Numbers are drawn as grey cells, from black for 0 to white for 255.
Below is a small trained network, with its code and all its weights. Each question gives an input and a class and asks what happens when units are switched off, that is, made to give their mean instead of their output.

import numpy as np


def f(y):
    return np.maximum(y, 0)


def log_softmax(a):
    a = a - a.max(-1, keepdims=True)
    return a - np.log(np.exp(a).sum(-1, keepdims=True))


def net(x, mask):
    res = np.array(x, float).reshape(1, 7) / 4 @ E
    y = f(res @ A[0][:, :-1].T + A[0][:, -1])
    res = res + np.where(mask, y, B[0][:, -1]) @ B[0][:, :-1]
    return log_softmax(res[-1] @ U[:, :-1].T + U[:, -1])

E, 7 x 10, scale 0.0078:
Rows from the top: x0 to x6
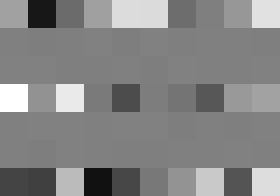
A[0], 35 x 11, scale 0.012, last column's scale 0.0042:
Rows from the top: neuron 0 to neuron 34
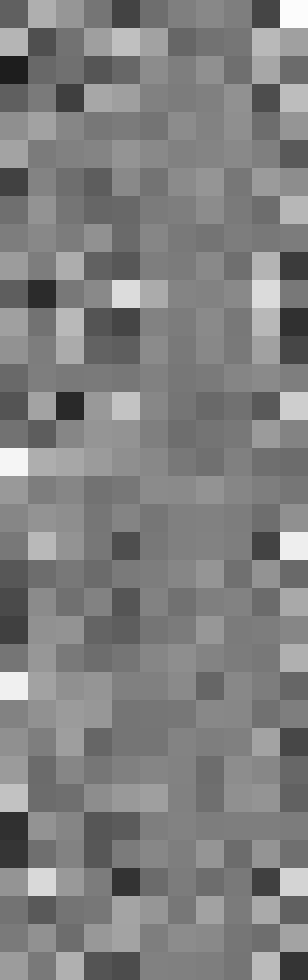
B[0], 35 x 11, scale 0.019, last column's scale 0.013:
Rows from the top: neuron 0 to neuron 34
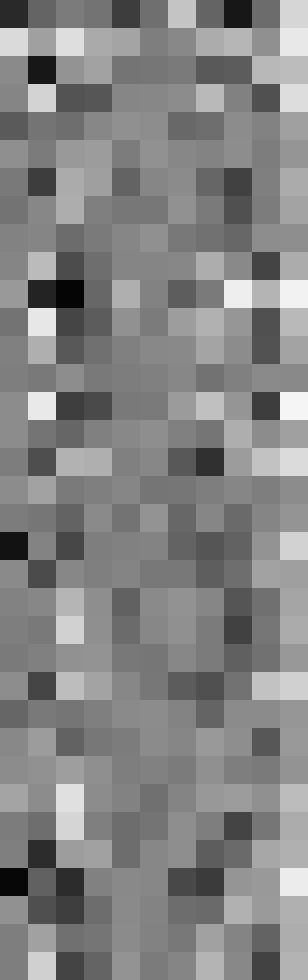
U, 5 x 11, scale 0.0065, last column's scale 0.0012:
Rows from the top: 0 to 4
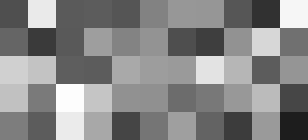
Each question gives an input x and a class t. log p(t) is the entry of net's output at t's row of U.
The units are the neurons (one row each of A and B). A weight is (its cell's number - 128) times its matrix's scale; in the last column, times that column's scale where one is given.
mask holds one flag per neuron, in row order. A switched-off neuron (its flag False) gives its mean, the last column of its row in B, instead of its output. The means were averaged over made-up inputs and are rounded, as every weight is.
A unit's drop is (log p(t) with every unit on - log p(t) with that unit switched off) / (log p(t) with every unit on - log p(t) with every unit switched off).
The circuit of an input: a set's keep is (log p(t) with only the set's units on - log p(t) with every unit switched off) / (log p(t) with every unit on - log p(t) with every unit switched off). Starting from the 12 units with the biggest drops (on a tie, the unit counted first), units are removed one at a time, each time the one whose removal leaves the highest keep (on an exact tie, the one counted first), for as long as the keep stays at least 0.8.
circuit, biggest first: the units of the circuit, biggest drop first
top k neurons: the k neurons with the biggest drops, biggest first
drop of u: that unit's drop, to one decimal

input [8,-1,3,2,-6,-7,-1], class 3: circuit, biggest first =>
(neuron 1)
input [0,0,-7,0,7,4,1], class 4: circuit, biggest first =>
(neuron 10; neuron 14)
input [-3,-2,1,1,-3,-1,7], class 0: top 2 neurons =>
(neuron 11; neuron 34)
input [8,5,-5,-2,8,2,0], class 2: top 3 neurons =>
(neuron 1; neuron 31; neuron 16)
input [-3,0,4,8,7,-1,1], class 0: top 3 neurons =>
(neuron 11; neuron 34; neuron 10)
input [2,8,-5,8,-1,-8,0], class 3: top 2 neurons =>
(neuron 16; neuron 24)
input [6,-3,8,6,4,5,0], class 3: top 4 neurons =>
(neuron 14; neuron 16; neuron 24; neuron 3)
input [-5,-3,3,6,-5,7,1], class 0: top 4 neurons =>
(neuron 10; neuron 11; neuron 34; neuron 9)
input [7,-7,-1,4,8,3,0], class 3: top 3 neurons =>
(neuron 14; neuron 1; neuron 3)
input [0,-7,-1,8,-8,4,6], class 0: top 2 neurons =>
(neuron 10; neuron 1)
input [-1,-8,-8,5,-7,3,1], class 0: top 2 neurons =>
(neuron 10; neuron 11)
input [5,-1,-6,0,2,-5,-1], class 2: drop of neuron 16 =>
0.1
